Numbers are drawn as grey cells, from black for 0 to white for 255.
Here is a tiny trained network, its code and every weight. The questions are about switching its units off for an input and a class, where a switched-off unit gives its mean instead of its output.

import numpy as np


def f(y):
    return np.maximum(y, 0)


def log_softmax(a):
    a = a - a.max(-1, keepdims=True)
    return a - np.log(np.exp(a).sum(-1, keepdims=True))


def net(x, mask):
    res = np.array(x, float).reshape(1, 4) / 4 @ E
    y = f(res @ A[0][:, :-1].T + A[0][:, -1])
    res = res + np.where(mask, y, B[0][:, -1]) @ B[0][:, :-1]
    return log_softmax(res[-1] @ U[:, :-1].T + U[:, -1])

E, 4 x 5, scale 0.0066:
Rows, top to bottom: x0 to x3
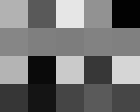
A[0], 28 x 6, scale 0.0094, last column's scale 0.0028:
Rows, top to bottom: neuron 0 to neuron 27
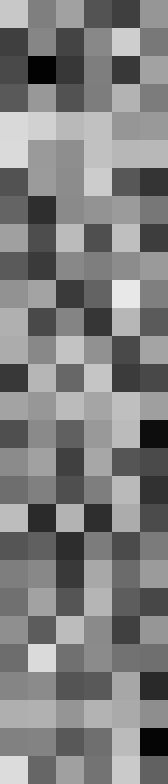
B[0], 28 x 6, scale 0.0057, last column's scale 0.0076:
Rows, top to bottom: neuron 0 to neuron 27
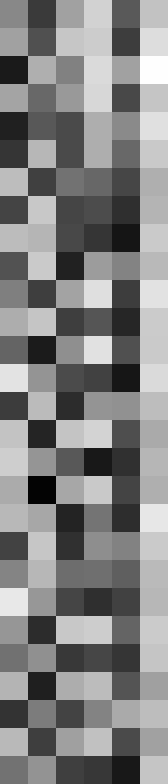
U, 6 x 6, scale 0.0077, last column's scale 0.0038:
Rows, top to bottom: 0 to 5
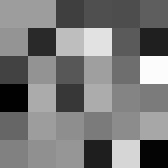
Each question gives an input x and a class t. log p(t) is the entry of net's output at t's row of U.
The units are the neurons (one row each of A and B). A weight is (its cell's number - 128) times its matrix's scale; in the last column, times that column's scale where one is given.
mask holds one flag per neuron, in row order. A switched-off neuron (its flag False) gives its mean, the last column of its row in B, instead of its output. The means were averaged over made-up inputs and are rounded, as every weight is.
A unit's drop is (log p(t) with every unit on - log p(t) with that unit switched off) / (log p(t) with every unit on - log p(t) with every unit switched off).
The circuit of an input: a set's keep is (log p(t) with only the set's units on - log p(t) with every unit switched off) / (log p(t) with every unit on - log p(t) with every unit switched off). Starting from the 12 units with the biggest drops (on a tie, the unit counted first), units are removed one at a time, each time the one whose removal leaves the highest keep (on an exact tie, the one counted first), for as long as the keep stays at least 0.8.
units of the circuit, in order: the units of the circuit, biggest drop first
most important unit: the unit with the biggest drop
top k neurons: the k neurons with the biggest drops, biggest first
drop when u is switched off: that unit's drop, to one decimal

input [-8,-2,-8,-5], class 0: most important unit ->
neuron 23
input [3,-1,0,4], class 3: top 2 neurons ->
neuron 2; neuron 1
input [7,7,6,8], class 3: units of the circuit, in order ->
neuron 2; neuron 9
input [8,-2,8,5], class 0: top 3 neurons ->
neuron 18; neuron 8; neuron 11
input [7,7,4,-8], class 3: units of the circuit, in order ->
neuron 14; neuron 4
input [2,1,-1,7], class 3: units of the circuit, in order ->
neuron 2; neuron 19
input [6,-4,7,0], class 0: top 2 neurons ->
neuron 18; neuron 8
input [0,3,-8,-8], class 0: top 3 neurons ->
neuron 13; neuron 21; neuron 16
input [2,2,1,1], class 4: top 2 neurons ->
neuron 10; neuron 1
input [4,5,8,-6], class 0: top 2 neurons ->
neuron 8; neuron 18
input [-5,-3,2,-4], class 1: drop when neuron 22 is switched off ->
-0.1
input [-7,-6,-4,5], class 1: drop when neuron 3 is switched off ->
0.1
